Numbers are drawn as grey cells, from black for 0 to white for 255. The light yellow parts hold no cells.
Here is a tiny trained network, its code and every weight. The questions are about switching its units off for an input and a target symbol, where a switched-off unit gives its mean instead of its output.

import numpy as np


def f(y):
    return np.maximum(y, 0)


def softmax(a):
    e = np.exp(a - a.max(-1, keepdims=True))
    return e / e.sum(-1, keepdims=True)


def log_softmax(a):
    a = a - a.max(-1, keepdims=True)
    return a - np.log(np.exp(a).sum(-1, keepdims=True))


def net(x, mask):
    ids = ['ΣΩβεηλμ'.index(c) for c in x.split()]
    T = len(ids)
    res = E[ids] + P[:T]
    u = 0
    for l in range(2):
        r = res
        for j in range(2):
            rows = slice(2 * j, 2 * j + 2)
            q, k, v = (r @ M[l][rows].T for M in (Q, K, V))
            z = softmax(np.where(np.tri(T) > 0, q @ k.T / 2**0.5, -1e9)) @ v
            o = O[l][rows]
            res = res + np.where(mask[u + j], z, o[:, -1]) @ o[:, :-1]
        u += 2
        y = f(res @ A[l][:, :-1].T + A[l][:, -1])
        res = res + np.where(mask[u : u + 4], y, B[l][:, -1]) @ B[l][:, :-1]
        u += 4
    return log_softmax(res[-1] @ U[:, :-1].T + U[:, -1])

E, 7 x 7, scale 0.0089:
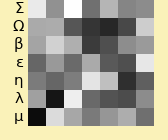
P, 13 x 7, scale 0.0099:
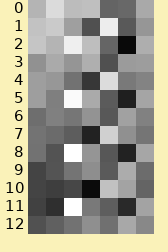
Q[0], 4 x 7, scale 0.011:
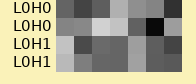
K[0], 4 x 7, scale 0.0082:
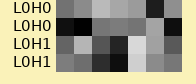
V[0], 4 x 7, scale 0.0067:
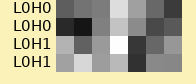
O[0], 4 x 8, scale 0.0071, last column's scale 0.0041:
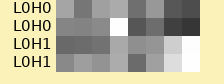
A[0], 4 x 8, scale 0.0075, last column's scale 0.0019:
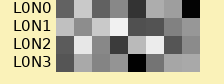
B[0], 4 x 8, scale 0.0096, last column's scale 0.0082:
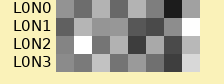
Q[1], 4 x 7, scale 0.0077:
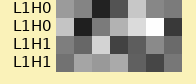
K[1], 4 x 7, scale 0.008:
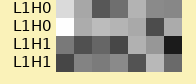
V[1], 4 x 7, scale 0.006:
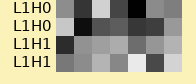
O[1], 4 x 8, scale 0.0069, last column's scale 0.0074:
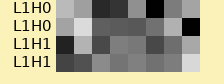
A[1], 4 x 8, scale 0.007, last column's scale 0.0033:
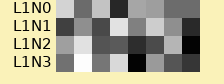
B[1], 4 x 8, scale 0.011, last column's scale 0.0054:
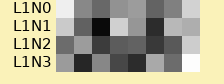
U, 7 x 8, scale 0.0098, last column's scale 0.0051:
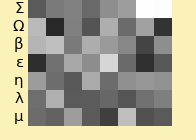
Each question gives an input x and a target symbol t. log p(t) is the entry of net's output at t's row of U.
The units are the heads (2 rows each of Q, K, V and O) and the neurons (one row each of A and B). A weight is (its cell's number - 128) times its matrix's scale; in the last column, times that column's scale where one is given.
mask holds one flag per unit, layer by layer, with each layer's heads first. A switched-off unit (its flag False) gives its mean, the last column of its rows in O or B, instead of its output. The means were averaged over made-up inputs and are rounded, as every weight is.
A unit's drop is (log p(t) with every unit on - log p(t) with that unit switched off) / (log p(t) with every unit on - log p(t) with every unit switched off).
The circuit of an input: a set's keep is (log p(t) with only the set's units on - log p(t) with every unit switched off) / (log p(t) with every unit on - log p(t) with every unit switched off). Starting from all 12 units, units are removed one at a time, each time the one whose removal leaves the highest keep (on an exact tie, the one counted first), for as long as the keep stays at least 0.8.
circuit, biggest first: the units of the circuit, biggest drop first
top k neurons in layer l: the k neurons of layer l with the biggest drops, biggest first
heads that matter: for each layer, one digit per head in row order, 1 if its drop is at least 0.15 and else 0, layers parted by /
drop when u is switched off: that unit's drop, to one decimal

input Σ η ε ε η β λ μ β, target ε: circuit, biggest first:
[L0N2; L1H0; L1N3]
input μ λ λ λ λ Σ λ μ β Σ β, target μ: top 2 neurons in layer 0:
[L0N2; L0N3]
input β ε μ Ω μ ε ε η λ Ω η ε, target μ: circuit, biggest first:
[L0H0; L1N3; L0N1]
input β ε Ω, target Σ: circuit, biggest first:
[L0H0; L0H1]
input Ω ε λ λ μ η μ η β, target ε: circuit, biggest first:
[L1H0; L0N2; L1N3]
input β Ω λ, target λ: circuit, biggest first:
[L1H0; L1N2; L0N1]
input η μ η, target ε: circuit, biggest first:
[L1H0]
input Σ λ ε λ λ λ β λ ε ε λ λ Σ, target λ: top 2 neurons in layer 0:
[L0N3; L0N0]
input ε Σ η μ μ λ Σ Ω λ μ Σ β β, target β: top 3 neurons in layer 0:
[L0N1; L0N0; L0N2]
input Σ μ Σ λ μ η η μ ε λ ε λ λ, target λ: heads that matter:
10 / 10
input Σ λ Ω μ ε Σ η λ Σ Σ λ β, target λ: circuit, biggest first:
[L1H0; L1N2]
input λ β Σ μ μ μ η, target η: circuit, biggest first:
[L1N1; L0N3; L1H0]
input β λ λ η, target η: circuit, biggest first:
[L1N1; L0H0; L1N3; L0H1]
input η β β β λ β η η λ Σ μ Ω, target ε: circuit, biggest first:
[L1H0; L0N2; L1N3]
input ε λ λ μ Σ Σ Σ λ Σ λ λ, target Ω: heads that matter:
01 / 01
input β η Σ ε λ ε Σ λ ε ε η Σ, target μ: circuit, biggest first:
[L0H0; L0N1; L1N3]
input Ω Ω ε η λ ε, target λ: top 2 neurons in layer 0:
[L0N1; L0N2]
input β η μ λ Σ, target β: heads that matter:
01 / 00
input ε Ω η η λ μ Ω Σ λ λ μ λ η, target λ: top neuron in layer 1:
[L1N0]
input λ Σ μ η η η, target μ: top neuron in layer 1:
[L1N3]
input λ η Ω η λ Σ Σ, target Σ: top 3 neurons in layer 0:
[L0N3; L0N2; L0N0]
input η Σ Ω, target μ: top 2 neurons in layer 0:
[L0N1; L0N3]
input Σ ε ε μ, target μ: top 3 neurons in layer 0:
[L0N2; L0N0; L0N3]
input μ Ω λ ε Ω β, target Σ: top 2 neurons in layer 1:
[L1N2; L1N3]
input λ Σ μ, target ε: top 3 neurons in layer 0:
[L0N3; L0N2; L0N0]
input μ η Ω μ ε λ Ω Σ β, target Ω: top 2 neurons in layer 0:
[L0N2; L0N1]
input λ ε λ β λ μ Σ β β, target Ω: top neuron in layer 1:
[L1N0]
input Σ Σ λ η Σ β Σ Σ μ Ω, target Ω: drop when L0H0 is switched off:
0.1
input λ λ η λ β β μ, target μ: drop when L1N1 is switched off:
-0.1
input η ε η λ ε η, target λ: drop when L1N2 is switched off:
0.2
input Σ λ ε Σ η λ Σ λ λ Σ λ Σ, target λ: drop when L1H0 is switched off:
1.2
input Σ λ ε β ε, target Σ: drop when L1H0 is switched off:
0.1
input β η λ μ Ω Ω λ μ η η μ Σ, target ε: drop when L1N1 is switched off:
0.0
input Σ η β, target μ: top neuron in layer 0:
[L0N1]
